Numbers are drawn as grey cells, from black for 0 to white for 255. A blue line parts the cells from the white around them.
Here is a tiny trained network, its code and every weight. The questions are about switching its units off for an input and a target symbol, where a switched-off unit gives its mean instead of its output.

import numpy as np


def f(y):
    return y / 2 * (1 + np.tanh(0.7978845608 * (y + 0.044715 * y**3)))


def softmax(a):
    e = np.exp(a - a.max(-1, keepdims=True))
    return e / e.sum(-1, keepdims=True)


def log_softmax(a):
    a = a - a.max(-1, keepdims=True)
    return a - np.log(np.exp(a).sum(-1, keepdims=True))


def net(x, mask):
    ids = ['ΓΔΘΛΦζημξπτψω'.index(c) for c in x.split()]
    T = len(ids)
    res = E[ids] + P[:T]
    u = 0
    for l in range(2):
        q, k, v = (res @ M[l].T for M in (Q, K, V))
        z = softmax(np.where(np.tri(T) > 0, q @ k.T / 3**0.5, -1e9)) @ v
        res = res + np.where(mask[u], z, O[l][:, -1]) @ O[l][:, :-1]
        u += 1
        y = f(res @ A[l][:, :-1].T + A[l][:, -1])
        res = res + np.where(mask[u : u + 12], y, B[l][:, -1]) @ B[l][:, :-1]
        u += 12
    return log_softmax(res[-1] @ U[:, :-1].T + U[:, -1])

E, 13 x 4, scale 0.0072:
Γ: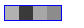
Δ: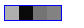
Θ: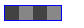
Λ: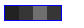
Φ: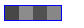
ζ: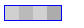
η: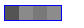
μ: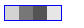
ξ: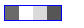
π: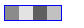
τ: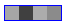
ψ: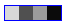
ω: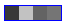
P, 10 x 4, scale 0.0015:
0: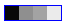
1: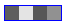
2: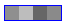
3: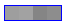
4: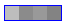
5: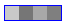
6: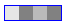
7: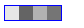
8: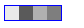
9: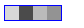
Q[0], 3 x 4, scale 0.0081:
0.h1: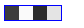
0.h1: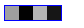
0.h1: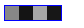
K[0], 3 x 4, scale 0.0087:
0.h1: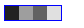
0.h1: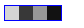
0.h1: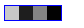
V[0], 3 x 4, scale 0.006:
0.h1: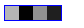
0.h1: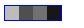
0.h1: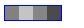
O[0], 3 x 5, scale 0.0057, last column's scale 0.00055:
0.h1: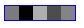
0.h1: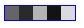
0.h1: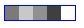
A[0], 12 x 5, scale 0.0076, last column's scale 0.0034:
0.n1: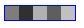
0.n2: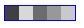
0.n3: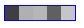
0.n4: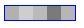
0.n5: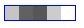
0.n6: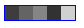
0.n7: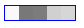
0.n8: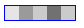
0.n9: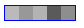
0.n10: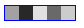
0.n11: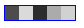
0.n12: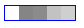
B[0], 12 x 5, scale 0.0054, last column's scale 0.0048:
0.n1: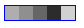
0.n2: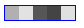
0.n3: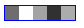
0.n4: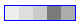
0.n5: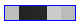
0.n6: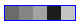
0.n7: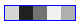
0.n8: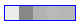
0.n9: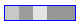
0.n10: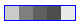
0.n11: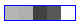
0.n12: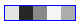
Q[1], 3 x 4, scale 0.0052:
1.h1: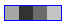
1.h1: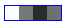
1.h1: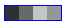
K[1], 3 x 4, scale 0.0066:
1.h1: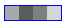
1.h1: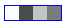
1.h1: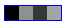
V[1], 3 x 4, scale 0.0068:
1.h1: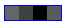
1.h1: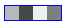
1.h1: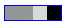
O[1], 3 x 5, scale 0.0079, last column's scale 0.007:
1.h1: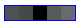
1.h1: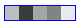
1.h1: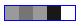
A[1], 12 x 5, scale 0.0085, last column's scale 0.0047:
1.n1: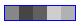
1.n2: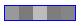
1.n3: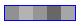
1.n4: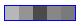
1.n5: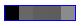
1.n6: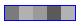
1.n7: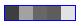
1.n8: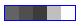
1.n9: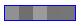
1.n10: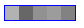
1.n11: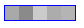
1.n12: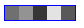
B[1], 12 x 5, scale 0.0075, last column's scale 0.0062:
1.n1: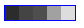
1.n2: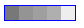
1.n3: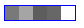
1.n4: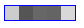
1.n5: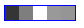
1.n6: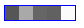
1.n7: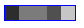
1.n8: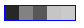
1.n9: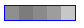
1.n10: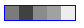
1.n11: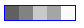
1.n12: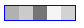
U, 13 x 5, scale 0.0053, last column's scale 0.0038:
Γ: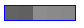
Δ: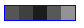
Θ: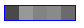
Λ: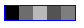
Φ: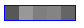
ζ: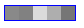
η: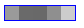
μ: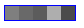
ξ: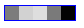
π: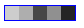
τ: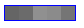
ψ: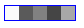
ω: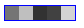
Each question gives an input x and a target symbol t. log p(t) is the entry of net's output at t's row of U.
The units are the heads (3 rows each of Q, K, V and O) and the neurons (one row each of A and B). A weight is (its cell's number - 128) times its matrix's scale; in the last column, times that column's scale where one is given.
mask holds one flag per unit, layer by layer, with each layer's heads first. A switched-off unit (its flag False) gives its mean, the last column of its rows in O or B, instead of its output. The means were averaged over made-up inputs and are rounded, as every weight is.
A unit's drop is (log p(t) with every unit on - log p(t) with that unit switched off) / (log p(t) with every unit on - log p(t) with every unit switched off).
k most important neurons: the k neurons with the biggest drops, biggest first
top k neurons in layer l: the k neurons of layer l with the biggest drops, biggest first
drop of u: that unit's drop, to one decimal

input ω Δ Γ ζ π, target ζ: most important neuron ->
[1.n11]
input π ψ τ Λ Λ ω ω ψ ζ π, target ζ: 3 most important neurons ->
[0.n12, 0.n7, 1.n11]
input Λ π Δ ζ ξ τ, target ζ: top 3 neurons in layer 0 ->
[0.n8, 0.n12, 0.n4]
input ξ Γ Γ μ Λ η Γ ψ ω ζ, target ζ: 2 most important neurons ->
[1.n11, 0.n8]
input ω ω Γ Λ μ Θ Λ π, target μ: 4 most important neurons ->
[0.n7, 0.n12, 0.n5, 1.n1]
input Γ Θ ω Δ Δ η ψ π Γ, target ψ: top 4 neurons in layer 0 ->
[0.n10, 0.n1, 0.n8, 0.n9]
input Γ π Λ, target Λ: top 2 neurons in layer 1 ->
[1.n5, 1.n7]
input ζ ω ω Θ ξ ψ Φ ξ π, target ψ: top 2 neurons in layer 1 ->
[1.n4, 1.n8]
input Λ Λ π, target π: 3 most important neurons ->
[1.n12, 0.n11, 0.n2]
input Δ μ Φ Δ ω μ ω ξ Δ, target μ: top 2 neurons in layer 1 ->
[1.n12, 1.n8]
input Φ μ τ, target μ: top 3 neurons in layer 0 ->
[0.n5, 0.n7, 0.n12]
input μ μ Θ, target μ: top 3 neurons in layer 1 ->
[1.n12, 1.n8, 1.n1]
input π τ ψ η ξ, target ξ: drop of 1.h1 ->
0.2
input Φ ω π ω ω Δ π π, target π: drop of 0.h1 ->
0.7
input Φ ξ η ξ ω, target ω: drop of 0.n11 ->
0.2
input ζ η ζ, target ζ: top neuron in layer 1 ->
[1.n11]
